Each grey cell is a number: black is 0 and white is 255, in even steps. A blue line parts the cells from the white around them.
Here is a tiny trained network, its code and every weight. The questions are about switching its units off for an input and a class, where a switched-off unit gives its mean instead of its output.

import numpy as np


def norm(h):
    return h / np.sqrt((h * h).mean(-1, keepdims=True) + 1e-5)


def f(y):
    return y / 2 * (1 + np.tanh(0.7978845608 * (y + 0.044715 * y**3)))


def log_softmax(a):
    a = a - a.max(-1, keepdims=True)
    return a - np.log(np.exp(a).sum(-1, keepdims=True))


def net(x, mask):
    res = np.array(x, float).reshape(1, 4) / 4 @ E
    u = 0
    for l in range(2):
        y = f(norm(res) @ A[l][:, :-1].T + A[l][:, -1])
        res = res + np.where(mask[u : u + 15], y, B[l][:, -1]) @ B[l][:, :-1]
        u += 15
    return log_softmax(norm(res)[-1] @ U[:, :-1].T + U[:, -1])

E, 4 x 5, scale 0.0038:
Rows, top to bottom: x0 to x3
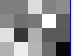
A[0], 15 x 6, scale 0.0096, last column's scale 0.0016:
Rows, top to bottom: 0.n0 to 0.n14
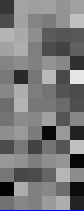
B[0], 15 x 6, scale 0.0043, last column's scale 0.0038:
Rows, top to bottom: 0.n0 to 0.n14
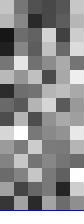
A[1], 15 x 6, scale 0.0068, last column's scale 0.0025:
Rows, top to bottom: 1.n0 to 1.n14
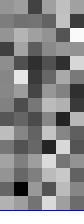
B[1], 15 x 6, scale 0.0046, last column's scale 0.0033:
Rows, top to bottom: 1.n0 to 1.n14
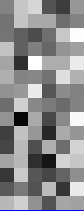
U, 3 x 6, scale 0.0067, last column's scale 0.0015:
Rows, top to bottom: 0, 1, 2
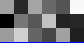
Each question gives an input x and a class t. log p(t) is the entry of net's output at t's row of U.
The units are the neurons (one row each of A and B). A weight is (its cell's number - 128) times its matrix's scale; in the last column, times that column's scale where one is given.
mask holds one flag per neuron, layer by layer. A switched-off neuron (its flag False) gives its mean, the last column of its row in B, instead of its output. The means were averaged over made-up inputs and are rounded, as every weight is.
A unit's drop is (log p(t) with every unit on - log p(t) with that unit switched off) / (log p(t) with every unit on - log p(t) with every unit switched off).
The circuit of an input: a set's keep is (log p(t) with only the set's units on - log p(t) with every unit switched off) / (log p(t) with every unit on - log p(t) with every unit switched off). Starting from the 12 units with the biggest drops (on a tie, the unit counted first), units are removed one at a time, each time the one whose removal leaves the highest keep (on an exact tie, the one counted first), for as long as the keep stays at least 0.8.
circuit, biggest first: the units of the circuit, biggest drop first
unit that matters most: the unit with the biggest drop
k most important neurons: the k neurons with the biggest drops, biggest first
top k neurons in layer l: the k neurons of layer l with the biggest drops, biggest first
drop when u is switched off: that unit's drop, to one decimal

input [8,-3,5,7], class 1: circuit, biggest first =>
(0.n2, 0.n3, 0.n5)
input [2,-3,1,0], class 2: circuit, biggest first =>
(0.n9)
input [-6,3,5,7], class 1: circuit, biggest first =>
(0.n2, 0.n3)
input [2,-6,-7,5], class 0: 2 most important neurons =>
(0.n13, 1.n8)
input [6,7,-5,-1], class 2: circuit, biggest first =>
(0.n2, 1.n11)
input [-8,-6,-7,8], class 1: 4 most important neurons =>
(0.n3, 0.n7, 0.n2, 0.n6)
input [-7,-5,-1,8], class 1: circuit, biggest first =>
(0.n2, 0.n3)
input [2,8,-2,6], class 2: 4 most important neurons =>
(1.n11, 1.n14, 1.n13, 0.n12)
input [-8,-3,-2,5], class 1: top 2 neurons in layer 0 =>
(0.n3, 0.n2)
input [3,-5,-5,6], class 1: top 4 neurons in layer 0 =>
(0.n2, 0.n3, 0.n7, 0.n6)
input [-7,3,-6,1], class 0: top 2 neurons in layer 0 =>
(0.n13, 0.n9)
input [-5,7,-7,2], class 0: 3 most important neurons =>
(0.n13, 0.n9, 1.n8)
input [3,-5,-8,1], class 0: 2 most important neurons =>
(0.n13, 1.n4)
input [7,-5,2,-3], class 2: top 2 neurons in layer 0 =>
(0.n9, 0.n13)
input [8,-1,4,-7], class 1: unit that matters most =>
1.n13
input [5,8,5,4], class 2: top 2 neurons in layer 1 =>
(1.n11, 1.n4)
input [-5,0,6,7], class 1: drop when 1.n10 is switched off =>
-0.1
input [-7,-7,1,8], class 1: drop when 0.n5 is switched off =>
0.2
